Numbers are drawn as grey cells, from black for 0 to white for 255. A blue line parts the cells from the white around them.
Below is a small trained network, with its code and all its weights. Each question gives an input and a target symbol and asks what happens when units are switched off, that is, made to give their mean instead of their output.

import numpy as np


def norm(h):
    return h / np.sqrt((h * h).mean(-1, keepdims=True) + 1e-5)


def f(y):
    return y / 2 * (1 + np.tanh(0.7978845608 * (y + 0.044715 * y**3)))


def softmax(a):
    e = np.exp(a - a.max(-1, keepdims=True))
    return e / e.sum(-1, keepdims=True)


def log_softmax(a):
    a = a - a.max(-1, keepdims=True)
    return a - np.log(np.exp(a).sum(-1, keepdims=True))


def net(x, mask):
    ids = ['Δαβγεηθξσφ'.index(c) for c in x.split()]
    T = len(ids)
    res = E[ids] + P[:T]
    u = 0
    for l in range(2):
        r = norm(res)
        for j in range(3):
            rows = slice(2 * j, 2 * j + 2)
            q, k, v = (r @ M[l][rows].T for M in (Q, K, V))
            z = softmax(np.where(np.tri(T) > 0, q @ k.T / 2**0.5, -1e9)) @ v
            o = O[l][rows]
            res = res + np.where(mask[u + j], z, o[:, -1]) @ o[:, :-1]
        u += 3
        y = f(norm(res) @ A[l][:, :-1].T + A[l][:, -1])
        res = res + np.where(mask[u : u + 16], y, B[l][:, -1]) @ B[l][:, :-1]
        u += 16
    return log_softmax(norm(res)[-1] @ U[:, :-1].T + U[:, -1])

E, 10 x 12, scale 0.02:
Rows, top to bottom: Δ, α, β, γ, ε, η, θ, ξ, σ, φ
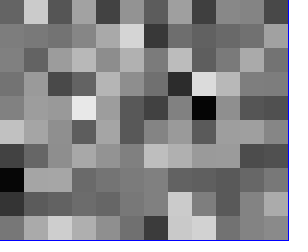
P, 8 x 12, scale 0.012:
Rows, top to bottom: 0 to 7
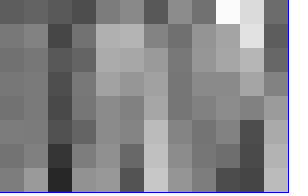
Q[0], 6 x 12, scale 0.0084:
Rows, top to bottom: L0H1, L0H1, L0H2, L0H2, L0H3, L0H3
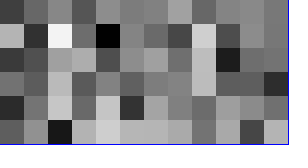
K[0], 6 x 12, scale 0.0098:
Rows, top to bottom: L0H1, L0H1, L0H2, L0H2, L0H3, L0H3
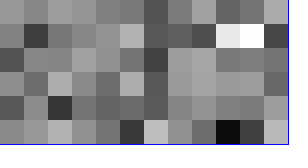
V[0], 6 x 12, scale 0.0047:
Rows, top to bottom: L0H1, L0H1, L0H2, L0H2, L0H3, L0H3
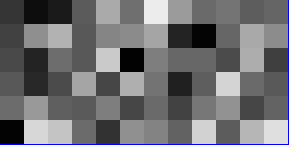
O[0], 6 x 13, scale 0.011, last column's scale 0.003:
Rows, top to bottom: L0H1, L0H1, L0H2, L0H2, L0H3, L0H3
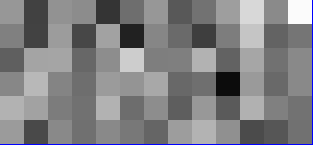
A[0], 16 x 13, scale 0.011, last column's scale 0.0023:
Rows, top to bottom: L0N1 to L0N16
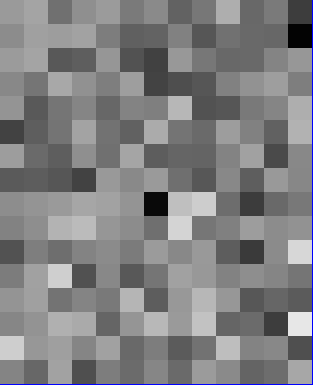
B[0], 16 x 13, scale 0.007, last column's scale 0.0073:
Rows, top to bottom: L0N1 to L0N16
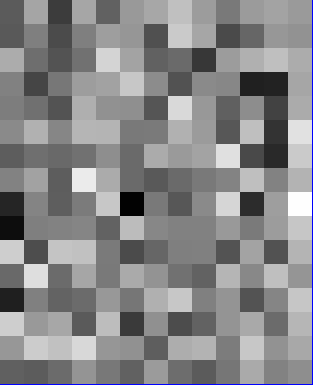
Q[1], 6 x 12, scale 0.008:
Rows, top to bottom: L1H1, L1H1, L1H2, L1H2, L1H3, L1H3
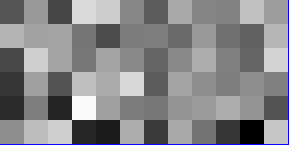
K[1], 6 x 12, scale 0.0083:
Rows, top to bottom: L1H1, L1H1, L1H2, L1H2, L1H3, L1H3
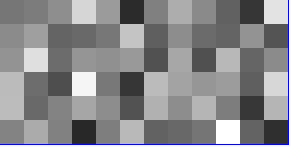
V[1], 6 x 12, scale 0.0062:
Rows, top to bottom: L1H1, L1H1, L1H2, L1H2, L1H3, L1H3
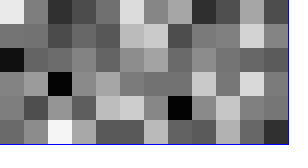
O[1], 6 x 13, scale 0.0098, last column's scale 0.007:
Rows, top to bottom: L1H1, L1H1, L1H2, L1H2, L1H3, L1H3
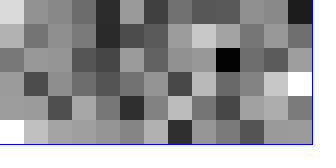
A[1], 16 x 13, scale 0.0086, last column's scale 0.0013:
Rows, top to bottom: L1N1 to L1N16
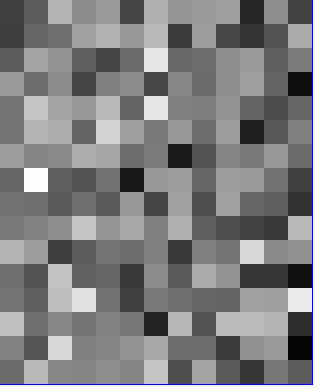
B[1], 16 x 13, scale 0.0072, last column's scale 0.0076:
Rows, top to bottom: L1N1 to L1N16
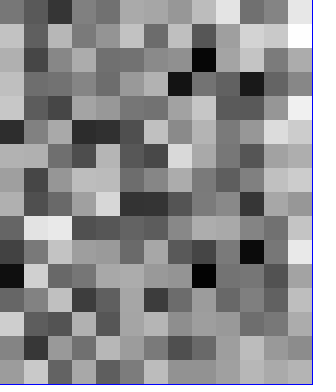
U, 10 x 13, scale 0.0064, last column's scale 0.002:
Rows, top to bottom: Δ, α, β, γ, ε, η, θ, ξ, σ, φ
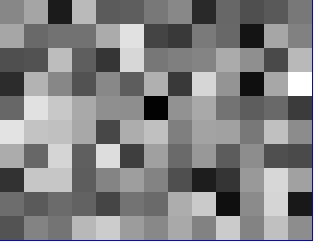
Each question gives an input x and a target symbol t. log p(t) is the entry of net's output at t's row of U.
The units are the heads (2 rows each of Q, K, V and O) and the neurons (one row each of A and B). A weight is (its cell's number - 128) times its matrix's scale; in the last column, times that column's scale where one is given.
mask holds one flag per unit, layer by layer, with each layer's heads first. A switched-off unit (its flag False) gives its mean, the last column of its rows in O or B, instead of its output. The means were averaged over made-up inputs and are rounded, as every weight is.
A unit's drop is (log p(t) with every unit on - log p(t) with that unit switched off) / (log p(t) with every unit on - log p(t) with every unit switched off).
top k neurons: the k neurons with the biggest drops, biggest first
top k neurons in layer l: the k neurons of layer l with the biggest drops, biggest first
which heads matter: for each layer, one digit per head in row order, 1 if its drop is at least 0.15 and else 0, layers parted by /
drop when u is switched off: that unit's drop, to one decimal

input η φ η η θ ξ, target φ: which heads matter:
010 / 100
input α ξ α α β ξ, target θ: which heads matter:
000 / 000
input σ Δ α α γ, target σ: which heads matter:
000 / 001
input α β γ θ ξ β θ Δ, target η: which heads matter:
000 / 001
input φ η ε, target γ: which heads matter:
100 / 000
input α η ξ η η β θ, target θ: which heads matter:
000 / 000
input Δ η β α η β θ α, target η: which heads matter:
100 / 001
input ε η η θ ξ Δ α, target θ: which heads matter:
100 / 000
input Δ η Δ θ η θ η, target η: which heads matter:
100 / 000
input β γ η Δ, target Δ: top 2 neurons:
L0N9, L1N2
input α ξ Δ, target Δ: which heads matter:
100 / 100
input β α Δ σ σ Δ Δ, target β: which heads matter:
100 / 001
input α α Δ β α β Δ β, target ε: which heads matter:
000 / 100
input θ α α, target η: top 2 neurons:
L0N7, L0N3
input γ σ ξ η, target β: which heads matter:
110 / 001
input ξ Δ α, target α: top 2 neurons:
L0N9, L0N6
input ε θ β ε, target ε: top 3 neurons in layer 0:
L0N9, L0N13, L0N2
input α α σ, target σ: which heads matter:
100 / 110
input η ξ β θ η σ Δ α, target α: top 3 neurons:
L0N9, L1N9, L0N13
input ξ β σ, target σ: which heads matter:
110 / 110
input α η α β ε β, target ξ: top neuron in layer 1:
L1N1
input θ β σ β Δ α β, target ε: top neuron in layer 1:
L1N10
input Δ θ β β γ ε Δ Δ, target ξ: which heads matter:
001 / 000
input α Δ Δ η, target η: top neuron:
L0N9
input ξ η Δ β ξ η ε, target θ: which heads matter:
101 / 000
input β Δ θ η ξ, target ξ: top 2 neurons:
L0N9, L1N12
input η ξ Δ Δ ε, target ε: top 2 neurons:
L0N9, L1N10
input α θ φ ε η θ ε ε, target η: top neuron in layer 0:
L0N3
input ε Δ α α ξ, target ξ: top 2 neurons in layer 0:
L0N9, L0N14
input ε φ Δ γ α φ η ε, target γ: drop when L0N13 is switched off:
0.1
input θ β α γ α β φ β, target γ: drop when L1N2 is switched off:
-0.2
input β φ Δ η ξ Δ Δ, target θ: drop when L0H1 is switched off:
0.5
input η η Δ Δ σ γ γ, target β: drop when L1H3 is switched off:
0.5
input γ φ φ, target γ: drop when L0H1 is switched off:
0.2
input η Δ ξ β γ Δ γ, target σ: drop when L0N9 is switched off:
0.3
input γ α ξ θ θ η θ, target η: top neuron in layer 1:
L1N16
